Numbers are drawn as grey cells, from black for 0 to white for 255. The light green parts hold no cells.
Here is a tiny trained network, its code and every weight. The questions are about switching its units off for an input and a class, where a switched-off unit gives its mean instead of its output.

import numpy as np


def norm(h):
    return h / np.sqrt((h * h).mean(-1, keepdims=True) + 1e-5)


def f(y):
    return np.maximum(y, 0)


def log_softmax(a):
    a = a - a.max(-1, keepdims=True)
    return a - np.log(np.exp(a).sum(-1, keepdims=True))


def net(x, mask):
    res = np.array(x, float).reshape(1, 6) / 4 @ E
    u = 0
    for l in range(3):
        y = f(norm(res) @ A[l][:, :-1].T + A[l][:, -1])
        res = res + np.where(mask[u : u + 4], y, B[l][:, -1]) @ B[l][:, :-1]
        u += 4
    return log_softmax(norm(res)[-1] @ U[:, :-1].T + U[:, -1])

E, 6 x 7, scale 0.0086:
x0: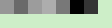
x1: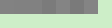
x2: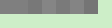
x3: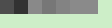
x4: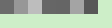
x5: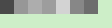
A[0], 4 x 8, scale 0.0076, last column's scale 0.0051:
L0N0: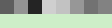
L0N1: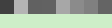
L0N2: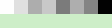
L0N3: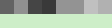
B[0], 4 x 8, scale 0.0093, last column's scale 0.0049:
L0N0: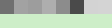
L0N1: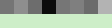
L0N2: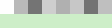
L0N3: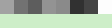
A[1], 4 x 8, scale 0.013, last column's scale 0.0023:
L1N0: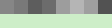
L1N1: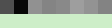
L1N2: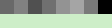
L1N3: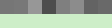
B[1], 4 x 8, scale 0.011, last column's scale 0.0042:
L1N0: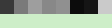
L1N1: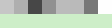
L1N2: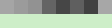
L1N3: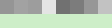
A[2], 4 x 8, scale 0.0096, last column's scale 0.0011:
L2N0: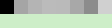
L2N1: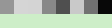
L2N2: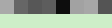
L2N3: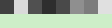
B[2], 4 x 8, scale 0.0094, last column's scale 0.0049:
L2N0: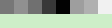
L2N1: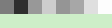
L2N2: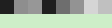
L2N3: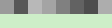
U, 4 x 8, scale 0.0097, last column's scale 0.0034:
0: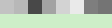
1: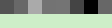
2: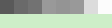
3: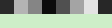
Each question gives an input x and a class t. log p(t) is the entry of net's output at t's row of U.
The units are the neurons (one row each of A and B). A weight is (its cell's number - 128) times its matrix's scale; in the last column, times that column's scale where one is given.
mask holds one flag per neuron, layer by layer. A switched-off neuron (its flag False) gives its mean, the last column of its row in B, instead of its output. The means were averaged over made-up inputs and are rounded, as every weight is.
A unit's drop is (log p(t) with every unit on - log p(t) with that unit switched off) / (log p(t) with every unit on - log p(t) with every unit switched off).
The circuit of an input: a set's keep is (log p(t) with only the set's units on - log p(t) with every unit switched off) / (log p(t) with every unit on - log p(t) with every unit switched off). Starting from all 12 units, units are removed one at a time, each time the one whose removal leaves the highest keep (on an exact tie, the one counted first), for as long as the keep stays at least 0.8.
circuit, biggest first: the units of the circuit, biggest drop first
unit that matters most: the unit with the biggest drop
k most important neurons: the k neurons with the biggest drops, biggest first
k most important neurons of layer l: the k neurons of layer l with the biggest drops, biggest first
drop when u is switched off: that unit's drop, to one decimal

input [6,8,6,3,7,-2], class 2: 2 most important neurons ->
[L0N3 L1N3]
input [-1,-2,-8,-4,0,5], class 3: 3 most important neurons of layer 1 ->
[L1N1 L1N2 L1N3]
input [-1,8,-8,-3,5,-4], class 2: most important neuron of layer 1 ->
[L1N1]
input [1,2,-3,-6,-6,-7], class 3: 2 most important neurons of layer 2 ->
[L2N2 L2N1]
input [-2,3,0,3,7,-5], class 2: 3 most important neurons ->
[L2N1 L1N3 L2N0]
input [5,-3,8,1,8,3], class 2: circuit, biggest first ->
[L0N3 L2N1 L1N0]
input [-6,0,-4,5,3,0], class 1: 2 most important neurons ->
[L1N0 L1N2]
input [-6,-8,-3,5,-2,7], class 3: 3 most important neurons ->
[L0N0 L2N0 L0N2]
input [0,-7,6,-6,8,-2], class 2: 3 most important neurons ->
[L2N1 L1N1 L0N3]
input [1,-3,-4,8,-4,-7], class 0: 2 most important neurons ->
[L1N1 L2N0]
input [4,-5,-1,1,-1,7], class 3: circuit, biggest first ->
[L2N0 L0N3]
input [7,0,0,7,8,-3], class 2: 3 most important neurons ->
[L0N3 L1N3 L1N0]
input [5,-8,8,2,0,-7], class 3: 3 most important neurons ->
[L2N2 L1N0 L0N3]
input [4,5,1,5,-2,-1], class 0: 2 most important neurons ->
[L1N1 L0N3]
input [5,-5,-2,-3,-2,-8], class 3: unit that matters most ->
L2N2
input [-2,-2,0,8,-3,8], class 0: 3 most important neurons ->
[L1N1 L2N2 L2N1]
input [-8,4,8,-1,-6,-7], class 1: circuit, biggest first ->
[L1N0 L2N3]
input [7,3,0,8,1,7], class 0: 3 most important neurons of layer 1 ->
[L1N1 L1N0 L1N2]
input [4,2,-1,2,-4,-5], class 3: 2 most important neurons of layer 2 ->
[L2N2 L2N1]
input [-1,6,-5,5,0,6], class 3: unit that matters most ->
L2N0
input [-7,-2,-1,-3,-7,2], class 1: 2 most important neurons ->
[L1N0 L0N1]
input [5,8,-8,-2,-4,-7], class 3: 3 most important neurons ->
[L2N2 L1N0 L0N3]
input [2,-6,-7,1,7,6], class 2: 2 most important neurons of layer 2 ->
[L2N1 L2N2]
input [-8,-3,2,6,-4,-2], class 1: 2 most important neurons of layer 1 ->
[L1N0 L1N2]
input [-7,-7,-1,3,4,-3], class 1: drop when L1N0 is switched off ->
0.7
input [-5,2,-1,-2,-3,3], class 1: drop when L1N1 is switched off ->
0.1
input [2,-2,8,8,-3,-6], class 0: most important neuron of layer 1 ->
[L1N1]
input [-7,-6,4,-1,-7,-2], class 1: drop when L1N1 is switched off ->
0.1
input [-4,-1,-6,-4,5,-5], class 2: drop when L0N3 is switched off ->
-0.1
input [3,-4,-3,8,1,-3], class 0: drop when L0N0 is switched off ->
0.0
